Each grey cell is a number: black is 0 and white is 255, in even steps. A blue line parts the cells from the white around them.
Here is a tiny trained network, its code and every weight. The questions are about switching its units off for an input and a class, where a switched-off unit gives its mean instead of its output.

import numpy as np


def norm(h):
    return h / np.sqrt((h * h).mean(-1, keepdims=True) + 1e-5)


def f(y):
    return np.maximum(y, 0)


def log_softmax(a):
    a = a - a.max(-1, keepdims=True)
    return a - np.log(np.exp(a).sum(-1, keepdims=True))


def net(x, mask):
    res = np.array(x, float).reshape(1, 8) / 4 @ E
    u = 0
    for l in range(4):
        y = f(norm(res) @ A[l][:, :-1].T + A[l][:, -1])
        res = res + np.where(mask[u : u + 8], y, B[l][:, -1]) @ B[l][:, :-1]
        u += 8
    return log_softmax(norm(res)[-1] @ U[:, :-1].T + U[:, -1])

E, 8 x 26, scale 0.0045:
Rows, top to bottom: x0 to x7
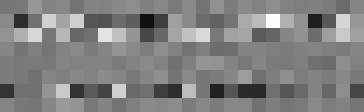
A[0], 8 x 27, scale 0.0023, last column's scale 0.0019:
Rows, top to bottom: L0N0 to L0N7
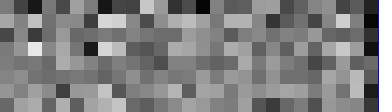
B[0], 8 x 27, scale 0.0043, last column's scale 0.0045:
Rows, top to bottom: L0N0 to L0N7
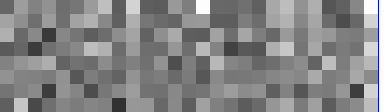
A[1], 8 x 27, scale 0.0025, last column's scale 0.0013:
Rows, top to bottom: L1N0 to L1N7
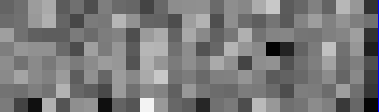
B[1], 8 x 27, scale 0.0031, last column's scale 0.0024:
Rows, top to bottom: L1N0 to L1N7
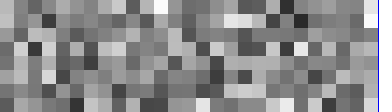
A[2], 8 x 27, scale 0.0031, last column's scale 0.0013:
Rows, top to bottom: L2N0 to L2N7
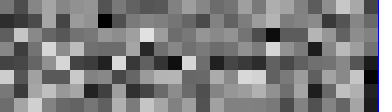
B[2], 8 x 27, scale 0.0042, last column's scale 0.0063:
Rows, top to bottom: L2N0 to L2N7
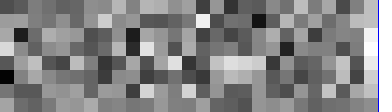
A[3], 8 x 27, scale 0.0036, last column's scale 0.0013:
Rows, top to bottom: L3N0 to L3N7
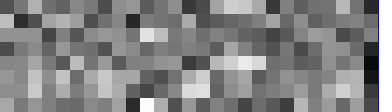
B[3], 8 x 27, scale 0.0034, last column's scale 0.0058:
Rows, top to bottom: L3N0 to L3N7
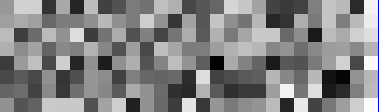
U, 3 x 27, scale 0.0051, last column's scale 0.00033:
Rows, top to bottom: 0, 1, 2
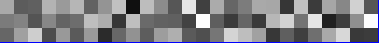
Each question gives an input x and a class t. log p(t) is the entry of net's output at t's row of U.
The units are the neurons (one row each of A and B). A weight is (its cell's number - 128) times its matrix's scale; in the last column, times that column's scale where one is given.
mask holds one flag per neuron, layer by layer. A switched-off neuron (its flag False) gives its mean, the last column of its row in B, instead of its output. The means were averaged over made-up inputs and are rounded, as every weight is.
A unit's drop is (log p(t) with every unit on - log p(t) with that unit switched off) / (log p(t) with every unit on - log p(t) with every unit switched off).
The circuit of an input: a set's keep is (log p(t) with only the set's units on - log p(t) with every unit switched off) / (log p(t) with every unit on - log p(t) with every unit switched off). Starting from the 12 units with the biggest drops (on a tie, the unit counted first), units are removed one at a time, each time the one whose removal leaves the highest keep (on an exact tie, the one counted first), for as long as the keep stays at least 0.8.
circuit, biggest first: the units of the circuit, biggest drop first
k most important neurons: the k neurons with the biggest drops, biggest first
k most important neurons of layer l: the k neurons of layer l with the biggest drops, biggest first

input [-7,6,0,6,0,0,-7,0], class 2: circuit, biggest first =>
(L3N4)
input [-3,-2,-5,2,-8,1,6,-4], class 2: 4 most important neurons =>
(L2N4; L0N3; L0N1; L0N7)
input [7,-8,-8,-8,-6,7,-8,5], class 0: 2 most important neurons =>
(L2N4; L2N2)
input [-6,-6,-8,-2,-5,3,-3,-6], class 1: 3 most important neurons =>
(L0N0; L1N7; L2N3)
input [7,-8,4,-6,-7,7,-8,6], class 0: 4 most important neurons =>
(L2N2; L2N4; L1N3; L3N2)
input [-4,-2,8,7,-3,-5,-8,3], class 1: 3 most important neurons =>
(L2N4; L0N1; L0N3)
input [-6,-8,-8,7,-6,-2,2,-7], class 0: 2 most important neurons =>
(L2N2; L3N2)
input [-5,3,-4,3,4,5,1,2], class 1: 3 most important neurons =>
(L2N1; L2N2; L2N6)
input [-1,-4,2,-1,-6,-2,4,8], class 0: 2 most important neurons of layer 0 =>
(L0N6; L0N7)
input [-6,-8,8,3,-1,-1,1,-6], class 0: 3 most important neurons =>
(L2N2; L0N0; L3N2)
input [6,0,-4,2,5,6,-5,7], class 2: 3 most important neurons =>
(L2N5; L0N3; L0N1)
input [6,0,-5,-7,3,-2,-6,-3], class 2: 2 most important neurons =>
(L2N5; L0N3)
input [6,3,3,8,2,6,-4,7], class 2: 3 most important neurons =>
(L0N0; L2N5; L2N2)
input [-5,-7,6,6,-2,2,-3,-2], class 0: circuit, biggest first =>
(L2N2)
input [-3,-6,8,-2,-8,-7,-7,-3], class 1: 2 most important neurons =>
(L2N4; L2N3)
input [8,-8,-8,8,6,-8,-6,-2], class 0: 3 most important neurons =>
(L2N2; L3N2; L0N3)
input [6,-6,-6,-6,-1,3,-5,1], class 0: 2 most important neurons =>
(L2N2; L2N4)
